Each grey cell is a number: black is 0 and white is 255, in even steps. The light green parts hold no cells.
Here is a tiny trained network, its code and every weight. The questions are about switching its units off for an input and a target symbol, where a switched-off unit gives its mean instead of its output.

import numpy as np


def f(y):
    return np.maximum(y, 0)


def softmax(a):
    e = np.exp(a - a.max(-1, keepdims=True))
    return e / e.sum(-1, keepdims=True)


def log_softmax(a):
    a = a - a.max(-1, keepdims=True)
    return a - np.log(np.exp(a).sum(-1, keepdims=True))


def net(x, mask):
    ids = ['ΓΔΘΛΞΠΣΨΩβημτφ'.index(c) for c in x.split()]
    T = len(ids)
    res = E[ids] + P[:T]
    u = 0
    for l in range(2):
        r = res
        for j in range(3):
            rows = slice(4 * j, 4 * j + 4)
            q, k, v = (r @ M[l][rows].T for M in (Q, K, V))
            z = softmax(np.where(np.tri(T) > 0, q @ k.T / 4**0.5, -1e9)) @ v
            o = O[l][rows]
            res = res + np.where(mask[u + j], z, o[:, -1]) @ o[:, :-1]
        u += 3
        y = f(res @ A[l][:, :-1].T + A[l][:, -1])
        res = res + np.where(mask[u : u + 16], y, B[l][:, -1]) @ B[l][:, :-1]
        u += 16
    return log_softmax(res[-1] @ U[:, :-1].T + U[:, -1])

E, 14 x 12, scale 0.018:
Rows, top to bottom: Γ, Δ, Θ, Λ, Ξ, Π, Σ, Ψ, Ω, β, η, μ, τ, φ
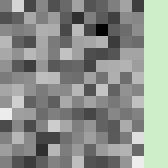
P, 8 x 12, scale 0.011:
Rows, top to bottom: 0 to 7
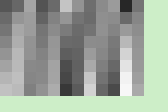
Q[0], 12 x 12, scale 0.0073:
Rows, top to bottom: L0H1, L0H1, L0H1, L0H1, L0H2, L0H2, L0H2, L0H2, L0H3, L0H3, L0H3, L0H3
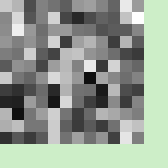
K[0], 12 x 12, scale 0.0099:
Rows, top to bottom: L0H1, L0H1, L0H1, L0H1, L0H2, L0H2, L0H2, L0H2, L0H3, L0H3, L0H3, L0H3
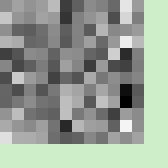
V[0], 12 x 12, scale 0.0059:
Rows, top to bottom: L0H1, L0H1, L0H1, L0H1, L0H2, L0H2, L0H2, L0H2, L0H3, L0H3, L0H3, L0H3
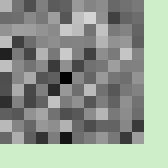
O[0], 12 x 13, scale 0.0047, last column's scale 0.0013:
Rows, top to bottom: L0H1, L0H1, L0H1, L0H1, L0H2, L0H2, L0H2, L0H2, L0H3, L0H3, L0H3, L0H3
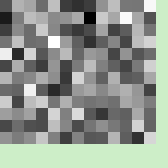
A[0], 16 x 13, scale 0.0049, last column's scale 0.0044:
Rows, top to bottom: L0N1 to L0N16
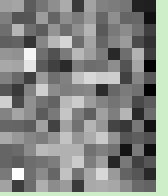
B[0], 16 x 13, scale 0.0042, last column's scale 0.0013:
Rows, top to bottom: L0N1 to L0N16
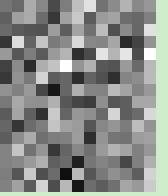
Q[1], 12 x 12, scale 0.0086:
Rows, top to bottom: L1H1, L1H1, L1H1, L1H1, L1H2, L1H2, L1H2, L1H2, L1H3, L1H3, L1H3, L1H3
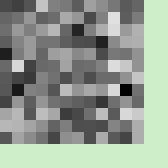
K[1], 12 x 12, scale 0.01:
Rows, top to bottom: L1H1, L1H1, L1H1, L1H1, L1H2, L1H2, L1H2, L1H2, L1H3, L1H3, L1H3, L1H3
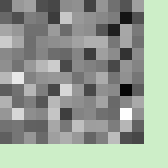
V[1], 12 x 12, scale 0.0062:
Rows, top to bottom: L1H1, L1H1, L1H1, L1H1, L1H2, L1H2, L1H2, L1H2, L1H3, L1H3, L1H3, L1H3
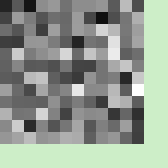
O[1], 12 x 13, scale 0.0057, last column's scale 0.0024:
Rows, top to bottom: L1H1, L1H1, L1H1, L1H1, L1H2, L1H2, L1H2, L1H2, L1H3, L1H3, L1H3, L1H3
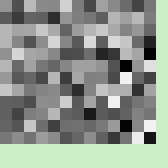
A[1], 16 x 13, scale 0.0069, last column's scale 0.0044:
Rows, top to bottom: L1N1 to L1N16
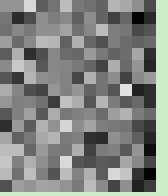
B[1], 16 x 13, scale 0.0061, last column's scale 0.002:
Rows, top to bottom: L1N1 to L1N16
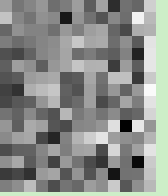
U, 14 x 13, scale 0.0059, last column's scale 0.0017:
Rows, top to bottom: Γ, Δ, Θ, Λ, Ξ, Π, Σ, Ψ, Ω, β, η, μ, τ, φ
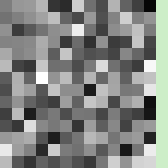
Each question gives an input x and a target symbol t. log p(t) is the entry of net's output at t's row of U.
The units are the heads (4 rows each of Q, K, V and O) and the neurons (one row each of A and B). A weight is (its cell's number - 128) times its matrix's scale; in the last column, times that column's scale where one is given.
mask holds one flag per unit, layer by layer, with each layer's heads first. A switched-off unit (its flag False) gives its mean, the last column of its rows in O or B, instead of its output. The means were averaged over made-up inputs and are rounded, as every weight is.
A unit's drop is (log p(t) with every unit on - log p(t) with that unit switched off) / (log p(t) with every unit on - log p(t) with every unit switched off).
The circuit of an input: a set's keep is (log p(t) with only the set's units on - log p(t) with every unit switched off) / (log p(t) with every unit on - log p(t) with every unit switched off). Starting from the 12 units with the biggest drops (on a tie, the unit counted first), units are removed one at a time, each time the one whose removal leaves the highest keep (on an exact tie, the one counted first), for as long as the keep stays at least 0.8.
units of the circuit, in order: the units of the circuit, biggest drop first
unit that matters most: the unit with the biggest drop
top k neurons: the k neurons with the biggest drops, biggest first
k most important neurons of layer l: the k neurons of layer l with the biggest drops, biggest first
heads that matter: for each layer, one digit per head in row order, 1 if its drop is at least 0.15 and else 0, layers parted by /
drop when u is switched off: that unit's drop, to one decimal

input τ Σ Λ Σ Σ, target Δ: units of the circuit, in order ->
[L1H2]
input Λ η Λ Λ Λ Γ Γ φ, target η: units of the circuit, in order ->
[L1H3, L1H2, L1H1]
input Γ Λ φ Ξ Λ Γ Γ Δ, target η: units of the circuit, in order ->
[L1H2, L1H1]
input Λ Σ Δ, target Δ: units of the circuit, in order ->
[L1H2, L1H3]
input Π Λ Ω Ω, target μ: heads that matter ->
010 / 001
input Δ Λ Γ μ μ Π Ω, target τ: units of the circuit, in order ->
[L0H1, L1H2]
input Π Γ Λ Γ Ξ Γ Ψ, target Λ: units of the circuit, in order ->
[L0H1, L1H3]
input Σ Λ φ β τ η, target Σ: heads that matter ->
000 / 010
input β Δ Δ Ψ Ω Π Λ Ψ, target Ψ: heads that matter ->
100 / 010
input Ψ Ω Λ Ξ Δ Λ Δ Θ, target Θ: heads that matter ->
000 / 010
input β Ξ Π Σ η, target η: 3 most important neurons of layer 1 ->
[L1N8, L1N16, L1N11]
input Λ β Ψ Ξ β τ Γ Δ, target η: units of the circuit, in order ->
[L1H2, L1N7]
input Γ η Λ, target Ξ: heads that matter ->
011 / 010
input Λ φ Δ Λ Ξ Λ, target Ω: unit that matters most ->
L0H3
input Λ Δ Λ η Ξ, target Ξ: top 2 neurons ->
[L1N14, L1N1]
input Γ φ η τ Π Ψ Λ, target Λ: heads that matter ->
100 / 101
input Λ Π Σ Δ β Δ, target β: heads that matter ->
011 / 100
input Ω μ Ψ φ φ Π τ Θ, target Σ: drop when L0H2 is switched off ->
0.2
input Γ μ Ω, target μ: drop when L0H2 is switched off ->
0.3
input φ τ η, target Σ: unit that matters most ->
L0N4
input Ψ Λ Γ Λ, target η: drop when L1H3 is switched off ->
0.5
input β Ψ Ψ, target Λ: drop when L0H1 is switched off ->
0.5
